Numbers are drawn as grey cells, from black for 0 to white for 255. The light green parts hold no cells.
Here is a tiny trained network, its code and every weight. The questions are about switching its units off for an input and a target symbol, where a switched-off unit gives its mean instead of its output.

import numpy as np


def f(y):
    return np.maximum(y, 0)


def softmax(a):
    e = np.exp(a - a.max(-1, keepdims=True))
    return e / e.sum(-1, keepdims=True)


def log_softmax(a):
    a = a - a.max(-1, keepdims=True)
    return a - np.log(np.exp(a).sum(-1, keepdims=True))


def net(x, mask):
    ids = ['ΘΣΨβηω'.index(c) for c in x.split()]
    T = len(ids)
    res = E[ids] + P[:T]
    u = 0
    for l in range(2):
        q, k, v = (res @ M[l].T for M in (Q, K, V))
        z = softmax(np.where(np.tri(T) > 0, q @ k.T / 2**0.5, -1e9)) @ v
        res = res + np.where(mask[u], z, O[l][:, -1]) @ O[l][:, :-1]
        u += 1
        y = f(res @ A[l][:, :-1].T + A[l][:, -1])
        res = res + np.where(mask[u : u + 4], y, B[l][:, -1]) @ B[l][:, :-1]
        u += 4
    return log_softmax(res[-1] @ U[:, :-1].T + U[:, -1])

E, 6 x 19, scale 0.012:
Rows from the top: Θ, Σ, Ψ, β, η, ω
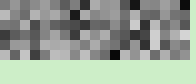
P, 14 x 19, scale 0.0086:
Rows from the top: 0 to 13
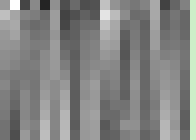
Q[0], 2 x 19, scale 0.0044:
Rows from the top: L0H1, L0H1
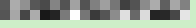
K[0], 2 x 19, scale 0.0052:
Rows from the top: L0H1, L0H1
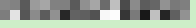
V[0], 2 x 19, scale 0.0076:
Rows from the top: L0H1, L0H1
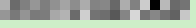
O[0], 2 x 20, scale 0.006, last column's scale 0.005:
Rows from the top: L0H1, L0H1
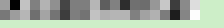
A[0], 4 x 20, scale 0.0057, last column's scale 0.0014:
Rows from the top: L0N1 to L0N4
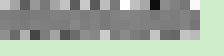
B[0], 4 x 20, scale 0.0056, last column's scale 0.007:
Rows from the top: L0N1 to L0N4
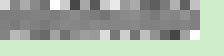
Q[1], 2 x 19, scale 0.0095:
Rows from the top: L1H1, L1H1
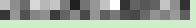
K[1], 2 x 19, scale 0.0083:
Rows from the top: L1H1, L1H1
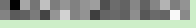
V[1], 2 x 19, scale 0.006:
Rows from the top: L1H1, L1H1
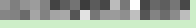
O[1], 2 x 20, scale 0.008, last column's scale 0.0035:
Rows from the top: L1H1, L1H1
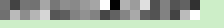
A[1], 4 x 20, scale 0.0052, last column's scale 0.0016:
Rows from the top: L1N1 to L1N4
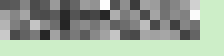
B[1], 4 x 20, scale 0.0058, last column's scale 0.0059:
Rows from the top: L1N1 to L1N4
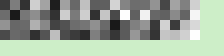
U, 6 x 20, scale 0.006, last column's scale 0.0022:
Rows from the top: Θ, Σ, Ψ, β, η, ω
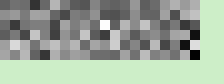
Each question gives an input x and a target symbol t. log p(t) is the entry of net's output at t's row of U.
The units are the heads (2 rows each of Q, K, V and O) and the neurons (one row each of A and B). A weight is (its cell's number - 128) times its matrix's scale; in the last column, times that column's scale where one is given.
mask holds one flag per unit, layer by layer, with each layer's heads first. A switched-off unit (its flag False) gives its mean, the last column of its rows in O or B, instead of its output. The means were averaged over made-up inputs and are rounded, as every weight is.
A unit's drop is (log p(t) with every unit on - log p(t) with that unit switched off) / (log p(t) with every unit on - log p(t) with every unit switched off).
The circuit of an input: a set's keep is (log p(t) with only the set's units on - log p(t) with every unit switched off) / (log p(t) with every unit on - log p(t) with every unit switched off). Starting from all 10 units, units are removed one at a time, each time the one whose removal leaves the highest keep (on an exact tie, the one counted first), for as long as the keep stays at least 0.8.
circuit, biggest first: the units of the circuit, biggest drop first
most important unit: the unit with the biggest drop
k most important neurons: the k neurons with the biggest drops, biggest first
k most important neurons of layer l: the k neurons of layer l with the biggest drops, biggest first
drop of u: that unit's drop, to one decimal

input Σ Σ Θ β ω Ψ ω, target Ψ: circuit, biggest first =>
L0H1, L1H1
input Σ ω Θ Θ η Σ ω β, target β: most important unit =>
L1N1
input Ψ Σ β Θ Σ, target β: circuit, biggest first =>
L0H1, L0N1, L1H1, L1N2
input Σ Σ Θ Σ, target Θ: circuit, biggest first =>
L0N1, L1H1, L1N4
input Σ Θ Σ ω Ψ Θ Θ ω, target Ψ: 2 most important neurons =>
L0N4, L1N1
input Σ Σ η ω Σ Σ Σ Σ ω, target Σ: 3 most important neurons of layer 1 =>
L1N2, L1N3, L1N1
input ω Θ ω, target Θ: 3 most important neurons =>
L1N4, L0N1, L1N2
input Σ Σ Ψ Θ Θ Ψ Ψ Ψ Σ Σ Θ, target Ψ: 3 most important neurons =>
L0N1, L0N4, L1N4
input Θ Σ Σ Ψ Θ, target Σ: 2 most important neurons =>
L0N1, L0N4
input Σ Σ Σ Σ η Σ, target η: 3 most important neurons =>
L0N1, L1N4, L1N2
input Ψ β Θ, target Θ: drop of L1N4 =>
0.4
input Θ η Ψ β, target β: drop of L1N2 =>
-0.1
